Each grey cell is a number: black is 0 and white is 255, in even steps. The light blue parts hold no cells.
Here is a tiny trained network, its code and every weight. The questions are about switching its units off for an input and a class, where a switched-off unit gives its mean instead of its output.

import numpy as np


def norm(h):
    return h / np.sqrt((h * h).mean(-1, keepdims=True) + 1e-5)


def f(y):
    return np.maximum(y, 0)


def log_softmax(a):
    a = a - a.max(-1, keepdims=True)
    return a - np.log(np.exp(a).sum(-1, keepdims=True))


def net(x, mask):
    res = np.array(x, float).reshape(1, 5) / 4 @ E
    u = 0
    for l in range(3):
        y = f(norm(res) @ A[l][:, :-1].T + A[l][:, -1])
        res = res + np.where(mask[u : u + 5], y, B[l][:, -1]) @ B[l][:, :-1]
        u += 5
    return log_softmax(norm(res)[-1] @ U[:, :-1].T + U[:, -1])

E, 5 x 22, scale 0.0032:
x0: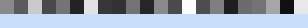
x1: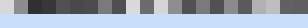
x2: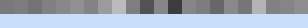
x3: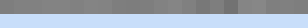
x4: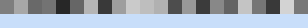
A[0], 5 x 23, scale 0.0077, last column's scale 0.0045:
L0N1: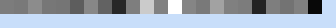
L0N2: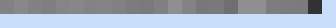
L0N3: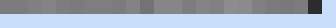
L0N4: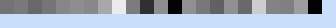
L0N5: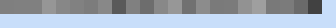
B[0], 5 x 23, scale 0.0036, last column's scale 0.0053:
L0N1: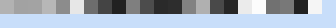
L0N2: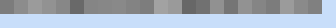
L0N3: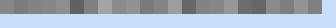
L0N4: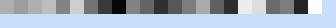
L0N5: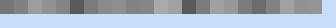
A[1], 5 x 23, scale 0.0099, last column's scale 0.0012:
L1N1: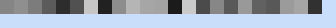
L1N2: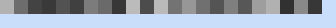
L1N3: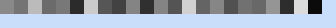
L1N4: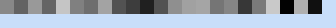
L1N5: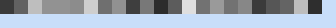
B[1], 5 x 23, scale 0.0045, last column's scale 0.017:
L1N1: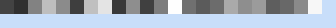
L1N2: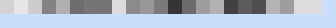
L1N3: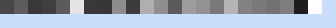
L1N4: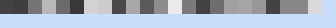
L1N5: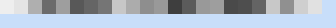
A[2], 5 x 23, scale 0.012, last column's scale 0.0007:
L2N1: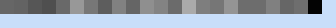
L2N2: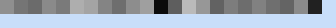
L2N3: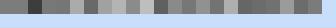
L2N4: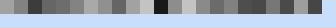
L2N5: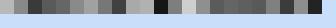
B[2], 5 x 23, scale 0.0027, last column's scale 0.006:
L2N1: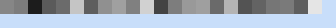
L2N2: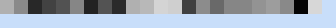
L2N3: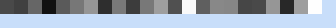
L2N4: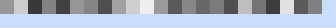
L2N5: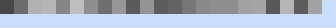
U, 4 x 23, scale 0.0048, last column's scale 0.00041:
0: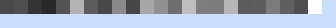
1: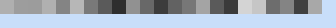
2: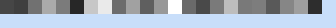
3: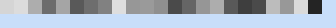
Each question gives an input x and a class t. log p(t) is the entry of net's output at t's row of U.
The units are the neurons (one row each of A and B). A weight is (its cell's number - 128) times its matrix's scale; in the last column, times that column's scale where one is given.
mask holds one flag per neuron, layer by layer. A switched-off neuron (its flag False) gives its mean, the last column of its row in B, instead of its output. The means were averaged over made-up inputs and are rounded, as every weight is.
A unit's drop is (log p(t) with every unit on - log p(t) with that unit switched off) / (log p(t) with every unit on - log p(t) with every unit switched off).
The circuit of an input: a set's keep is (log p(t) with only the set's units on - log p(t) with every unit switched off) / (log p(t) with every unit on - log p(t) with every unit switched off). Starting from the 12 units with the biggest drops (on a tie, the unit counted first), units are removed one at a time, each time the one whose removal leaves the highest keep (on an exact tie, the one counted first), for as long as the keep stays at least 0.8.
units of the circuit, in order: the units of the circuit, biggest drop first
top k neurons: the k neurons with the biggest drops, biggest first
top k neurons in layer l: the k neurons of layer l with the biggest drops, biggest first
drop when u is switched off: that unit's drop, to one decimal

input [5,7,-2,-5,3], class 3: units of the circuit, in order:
L1N2
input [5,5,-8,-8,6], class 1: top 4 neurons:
L0N1, L1N4, L1N2, L1N1
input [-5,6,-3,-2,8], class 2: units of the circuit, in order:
L1N3, L1N5
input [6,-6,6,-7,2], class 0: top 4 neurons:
L1N3, L1N2, L0N1, L2N1
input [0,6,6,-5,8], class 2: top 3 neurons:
L1N1, L1N5, L0N1
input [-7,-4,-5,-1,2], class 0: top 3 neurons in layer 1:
L1N1, L1N5, L1N2
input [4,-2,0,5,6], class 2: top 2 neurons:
L1N1, L1N5
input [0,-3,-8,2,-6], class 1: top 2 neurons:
L0N1, L1N1
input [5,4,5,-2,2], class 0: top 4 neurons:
L1N3, L1N5, L0N1, L2N1
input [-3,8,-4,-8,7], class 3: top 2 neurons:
L1N2, L1N4
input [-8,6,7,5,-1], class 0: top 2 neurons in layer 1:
L1N1, L1N5
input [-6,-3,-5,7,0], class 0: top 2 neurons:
L1N1, L1N5
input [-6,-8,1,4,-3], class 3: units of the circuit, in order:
L1N3, L1N1
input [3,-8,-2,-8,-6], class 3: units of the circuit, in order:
L1N5
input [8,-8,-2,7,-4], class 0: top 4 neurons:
L1N3, L1N2, L1N4, L2N1
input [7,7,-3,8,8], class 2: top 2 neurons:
L1N1, L1N5
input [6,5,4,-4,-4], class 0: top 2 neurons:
L1N3, L1N5
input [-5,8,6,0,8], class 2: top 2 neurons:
L1N3, L1N5
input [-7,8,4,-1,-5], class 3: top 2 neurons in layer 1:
L1N3, L1N1
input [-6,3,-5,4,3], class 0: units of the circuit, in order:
L2N3
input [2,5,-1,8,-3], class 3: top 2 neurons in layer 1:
L1N2, L1N1
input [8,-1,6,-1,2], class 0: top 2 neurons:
L1N3, L0N1
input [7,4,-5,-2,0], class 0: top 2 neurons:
L1N3, L0N4
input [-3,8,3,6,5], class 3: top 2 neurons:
L1N2, L1N4
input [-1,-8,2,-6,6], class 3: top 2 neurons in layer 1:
L1N5, L1N4
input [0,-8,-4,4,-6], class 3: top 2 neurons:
L1N5, L1N1
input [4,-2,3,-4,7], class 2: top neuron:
L1N1
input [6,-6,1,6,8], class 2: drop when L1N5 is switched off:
0.2
